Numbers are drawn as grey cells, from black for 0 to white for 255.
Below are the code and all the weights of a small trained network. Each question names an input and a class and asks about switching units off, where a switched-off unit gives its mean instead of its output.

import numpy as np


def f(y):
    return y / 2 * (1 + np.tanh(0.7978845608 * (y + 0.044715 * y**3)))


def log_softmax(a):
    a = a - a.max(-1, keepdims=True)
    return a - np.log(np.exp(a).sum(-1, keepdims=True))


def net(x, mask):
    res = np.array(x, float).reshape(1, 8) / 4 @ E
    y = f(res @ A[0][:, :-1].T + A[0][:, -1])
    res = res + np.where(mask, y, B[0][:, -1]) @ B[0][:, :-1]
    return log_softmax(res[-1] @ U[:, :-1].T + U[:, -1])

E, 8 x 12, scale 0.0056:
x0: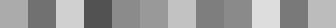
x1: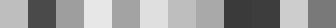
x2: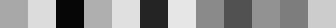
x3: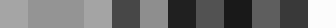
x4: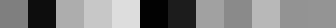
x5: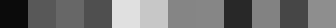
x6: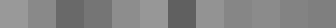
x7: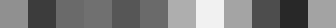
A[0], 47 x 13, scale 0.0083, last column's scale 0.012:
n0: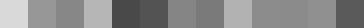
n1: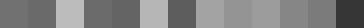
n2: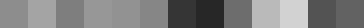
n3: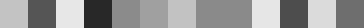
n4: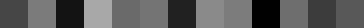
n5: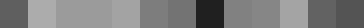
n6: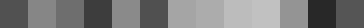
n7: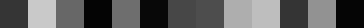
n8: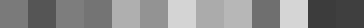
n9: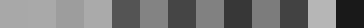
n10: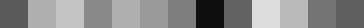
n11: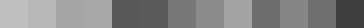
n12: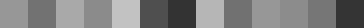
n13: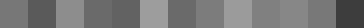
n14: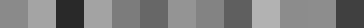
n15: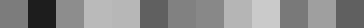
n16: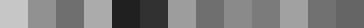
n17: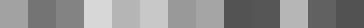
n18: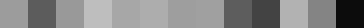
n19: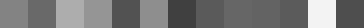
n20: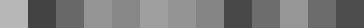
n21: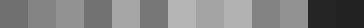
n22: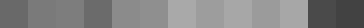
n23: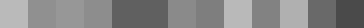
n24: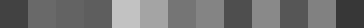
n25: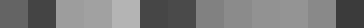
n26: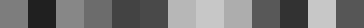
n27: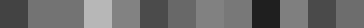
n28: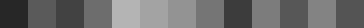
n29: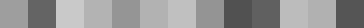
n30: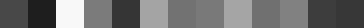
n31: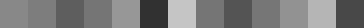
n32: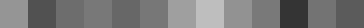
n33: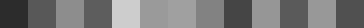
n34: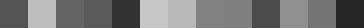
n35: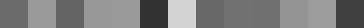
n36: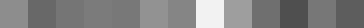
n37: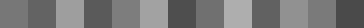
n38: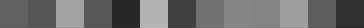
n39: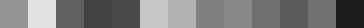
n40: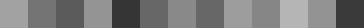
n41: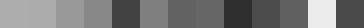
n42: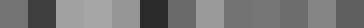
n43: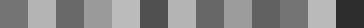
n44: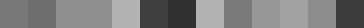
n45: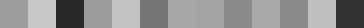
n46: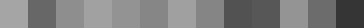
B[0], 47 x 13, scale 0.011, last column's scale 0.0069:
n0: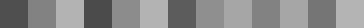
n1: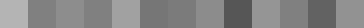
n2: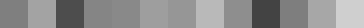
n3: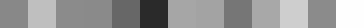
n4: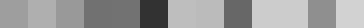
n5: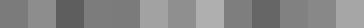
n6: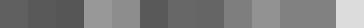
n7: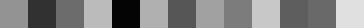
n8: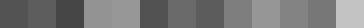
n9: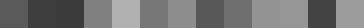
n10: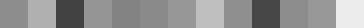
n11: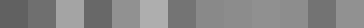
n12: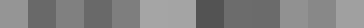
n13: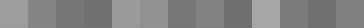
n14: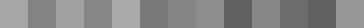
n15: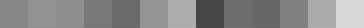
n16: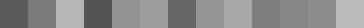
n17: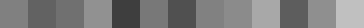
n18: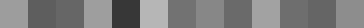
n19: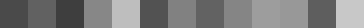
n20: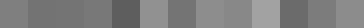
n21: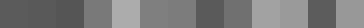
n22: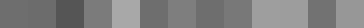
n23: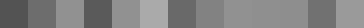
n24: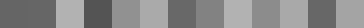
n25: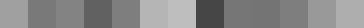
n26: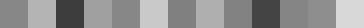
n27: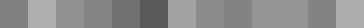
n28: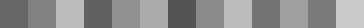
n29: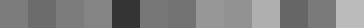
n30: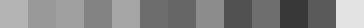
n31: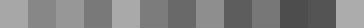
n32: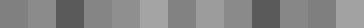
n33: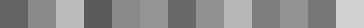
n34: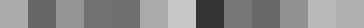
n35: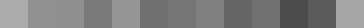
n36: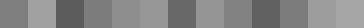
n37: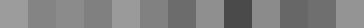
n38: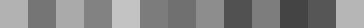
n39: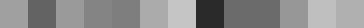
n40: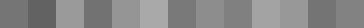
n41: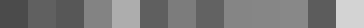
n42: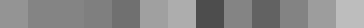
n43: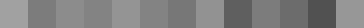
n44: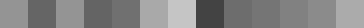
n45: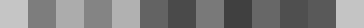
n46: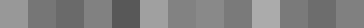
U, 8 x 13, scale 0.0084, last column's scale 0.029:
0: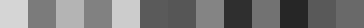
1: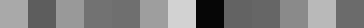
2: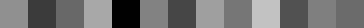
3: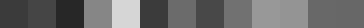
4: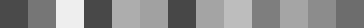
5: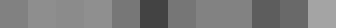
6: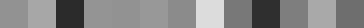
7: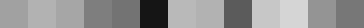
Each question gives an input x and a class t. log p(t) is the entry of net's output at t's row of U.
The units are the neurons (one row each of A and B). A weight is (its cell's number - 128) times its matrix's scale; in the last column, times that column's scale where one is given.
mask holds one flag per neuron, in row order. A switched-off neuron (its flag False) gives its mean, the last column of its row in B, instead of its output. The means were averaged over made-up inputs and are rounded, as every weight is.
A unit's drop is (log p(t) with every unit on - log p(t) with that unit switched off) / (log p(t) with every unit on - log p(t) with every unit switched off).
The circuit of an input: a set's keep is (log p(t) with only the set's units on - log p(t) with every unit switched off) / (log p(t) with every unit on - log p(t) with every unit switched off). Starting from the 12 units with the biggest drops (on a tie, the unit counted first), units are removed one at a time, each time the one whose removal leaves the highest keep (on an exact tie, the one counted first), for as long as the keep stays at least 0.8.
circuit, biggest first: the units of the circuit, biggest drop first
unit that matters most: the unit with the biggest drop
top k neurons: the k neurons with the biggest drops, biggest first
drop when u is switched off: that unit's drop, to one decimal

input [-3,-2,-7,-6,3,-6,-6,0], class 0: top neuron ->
[n30]
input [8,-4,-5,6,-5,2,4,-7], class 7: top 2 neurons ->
[n3 n26]
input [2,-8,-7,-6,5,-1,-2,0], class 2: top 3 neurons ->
[n7 n6 n45]
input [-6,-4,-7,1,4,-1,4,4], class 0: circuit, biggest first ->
[n30 n38]
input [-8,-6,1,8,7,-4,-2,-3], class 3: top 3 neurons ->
[n19 n9 n41]
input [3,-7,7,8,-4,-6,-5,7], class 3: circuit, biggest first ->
[n41 n9]
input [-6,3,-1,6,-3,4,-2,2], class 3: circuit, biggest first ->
[n41 n19]
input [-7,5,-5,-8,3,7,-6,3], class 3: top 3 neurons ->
[n8 n21 n3]
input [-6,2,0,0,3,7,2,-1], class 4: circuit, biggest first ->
[n28 n24]
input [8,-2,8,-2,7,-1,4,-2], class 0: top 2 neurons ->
[n45 n31]
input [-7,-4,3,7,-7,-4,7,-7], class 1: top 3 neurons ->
[n39 n34 n3]
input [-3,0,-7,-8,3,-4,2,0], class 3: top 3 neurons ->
[n8 n6 n21]
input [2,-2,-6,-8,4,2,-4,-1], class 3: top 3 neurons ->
[n6 n8 n21]
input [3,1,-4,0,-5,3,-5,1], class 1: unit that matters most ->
n34
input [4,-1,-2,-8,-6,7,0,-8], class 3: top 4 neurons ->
[n8 n6 n22 n21]
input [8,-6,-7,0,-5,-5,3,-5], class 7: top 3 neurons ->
[n3 n45 n10]
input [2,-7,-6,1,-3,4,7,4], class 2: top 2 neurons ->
[n7 n45]
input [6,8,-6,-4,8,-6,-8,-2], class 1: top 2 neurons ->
[n15 n25]
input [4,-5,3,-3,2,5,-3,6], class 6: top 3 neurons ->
[n26 n32 n36]
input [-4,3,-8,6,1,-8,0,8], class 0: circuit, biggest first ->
[n30]
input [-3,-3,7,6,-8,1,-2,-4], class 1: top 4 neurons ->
[n39 n34 n30 n38]
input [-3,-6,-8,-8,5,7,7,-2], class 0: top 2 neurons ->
[n30 n38]
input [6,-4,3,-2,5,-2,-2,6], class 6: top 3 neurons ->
[n26 n32 n4]
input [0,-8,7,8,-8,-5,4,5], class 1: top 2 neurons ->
[n39 n34]
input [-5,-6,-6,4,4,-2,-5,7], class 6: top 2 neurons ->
[n26 n32]
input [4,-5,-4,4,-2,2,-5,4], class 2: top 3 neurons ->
[n7 n10 n4]
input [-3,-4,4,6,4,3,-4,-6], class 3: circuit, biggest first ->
[n19]
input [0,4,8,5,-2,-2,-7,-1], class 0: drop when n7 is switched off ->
0.0
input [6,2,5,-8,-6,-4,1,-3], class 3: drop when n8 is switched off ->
0.2
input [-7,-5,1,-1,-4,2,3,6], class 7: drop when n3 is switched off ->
-0.1
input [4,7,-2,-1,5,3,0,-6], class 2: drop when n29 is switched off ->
0.5
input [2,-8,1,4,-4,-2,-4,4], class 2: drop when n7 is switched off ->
1.0
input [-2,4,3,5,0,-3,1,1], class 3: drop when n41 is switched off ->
0.4
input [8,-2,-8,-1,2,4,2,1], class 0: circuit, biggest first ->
[n30]
